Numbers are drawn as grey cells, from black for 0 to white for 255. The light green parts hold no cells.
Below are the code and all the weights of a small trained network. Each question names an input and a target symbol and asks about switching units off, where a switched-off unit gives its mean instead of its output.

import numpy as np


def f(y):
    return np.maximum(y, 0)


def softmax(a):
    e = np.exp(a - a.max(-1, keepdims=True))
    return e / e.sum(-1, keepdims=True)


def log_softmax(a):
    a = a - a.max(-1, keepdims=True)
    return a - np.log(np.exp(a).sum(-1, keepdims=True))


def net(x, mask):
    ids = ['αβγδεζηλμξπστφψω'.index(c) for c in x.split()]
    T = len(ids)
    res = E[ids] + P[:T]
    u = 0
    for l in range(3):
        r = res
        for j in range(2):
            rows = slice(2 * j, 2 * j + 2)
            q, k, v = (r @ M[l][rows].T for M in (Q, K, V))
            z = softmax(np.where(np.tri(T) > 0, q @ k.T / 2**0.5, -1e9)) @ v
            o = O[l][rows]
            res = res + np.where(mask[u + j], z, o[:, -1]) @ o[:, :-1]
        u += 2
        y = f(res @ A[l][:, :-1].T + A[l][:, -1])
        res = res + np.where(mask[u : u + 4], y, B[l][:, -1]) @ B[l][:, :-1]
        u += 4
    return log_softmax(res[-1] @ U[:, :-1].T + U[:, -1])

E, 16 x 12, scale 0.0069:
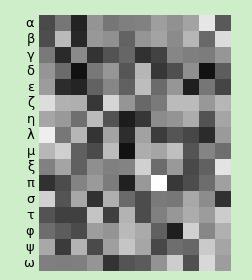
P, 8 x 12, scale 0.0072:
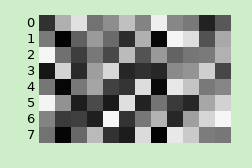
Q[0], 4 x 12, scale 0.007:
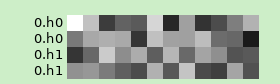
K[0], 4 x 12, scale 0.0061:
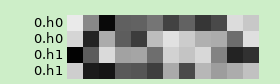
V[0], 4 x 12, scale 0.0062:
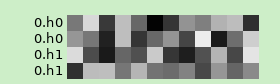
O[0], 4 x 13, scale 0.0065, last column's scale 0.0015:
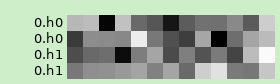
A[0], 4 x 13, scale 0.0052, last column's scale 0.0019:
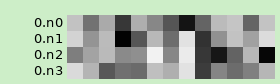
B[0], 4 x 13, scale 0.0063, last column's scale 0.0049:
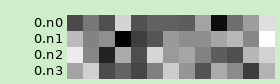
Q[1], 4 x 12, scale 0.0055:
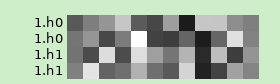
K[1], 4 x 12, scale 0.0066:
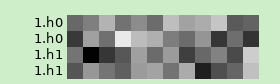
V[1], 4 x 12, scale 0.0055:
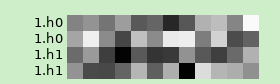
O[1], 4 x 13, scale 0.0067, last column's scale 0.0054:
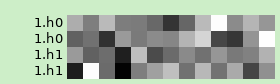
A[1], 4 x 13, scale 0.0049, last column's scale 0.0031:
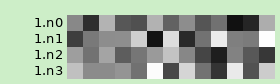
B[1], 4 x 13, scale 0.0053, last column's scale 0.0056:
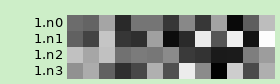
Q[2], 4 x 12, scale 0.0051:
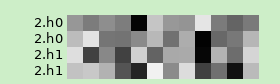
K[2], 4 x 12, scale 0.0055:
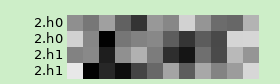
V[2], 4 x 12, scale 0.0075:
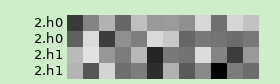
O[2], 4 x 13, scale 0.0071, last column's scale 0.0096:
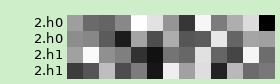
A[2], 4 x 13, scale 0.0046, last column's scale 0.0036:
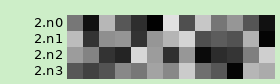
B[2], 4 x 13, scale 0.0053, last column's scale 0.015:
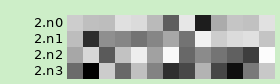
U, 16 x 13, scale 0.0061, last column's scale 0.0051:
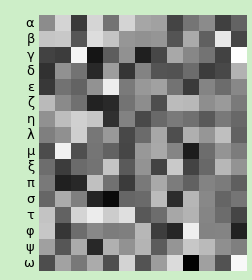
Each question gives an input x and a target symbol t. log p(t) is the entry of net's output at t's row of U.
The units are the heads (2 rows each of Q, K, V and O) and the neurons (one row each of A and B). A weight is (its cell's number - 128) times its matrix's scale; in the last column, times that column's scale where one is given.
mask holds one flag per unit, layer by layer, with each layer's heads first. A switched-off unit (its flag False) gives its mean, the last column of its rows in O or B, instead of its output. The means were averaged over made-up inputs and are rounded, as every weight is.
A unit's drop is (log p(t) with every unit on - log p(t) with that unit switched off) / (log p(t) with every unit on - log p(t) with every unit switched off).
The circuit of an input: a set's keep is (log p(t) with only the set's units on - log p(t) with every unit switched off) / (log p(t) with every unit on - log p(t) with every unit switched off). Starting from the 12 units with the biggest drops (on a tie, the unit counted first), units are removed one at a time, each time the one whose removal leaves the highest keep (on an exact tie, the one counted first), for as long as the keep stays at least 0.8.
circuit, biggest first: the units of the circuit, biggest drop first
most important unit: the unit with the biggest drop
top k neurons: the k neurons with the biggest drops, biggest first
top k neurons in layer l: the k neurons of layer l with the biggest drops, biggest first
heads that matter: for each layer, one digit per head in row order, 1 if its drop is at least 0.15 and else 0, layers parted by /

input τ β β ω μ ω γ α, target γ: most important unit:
2.n2
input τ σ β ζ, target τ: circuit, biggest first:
(2.h0, 1.h0)
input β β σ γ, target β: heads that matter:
11 / 00 / 11
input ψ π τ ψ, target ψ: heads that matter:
11 / 11 / 11
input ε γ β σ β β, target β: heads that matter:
11 / 10 / 01
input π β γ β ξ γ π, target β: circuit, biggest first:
(2.h1, 0.h0)
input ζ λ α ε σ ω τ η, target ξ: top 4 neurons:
(0.n1, 2.n3, 0.n3, 2.n0)
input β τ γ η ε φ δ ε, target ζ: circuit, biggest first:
(2.h1, 0.h1, 1.h0, 1.n1)
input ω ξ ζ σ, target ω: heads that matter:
01 / 00 / 10
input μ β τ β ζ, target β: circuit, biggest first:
(0.h1, 2.n0, 2.h1)
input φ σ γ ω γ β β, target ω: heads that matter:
10 / 11 / 10
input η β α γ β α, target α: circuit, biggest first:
(2.n2, 0.h1, 2.h1)
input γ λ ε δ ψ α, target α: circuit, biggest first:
(2.n2, 0.h1, 2.h1, 0.n2)
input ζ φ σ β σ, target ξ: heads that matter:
11 / 10 / 10
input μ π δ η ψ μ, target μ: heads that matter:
11 / 00 / 11
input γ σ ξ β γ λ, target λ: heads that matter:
11 / 01 / 11
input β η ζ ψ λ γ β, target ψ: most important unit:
1.h1
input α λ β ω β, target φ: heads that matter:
11 / 11 / 11
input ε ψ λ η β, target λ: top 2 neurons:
(2.n0, 1.n2)
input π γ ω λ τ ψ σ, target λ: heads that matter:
11 / 11 / 01
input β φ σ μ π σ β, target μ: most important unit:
0.h0
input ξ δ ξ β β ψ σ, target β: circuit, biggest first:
(0.h0, 2.h1, 2.n2)
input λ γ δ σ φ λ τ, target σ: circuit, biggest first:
(0.h0, 2.h0, 0.n3, 0.h1)
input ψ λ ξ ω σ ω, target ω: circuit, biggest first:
(2.h0, 1.n3)
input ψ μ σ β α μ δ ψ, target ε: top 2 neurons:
(2.n0, 0.n1)
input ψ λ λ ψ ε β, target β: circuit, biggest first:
(2.n2, 0.h1, 1.n1, 1.h1)
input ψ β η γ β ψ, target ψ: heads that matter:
10 / 00 / 01
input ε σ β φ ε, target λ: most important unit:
2.n0
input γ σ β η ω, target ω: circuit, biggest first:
(2.h0, 1.h1)
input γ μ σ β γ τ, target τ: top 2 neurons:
(2.n2, 0.n2)
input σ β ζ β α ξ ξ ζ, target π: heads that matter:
10 / 10 / 10
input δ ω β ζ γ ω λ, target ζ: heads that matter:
10 / 10 / 11
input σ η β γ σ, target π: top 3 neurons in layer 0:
(0.n1, 0.n3, 0.n0)
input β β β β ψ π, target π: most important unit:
0.n2
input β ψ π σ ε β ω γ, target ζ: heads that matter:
01 / 10 / 11
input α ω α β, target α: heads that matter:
11 / 01 / 01
